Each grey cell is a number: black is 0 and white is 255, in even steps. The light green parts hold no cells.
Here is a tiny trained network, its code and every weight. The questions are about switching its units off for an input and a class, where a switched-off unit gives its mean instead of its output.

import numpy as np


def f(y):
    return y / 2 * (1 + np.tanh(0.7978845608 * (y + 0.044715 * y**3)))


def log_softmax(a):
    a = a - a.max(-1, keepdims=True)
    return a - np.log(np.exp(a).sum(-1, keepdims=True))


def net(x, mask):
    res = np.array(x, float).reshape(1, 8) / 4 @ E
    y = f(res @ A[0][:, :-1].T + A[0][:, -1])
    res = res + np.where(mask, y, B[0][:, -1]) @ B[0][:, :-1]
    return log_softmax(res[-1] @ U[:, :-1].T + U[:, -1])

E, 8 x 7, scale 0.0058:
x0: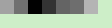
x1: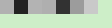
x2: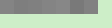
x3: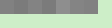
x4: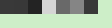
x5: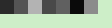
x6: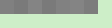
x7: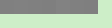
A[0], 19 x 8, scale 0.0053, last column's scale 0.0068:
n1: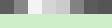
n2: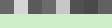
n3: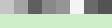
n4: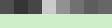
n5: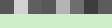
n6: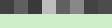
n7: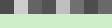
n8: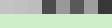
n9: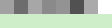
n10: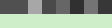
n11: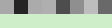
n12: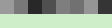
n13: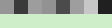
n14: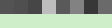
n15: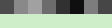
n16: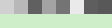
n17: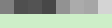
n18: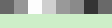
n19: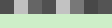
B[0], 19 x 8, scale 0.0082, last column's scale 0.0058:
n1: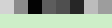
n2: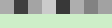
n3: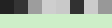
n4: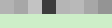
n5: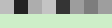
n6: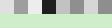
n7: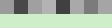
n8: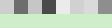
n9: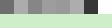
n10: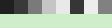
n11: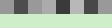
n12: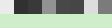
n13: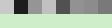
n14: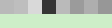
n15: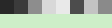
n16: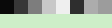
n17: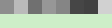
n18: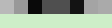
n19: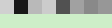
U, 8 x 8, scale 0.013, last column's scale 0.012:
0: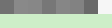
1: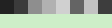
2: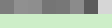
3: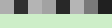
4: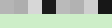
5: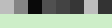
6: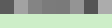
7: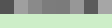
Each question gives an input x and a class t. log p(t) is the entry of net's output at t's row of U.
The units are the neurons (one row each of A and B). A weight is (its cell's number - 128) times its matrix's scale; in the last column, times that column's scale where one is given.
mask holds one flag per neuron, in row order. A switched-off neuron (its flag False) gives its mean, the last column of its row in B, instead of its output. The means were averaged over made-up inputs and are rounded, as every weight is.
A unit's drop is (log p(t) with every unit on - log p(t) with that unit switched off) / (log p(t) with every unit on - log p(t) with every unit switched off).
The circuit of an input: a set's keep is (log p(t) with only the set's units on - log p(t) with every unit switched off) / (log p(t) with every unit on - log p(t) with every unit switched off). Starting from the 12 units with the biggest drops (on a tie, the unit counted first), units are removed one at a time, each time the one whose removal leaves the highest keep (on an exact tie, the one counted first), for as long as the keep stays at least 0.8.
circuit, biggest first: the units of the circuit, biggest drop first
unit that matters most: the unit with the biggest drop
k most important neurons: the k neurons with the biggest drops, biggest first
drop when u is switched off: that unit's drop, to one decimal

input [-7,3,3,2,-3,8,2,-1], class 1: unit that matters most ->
n15
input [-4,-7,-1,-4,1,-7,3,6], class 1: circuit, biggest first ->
[n16; n3]
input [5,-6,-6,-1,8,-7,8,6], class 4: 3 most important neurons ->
[n6; n14; n4]
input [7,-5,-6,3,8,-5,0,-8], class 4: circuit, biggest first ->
[n6; n14]
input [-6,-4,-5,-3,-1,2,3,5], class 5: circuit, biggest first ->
[n18; n1]
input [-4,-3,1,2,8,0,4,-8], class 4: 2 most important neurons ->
[n6; n14]
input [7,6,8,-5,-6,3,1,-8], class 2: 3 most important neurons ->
[n9; n18; n1]
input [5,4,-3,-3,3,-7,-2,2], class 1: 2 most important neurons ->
[n16; n3]
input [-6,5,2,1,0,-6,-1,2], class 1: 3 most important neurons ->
[n16; n3; n17]
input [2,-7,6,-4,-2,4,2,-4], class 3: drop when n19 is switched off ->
0.2
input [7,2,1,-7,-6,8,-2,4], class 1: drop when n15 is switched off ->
0.5
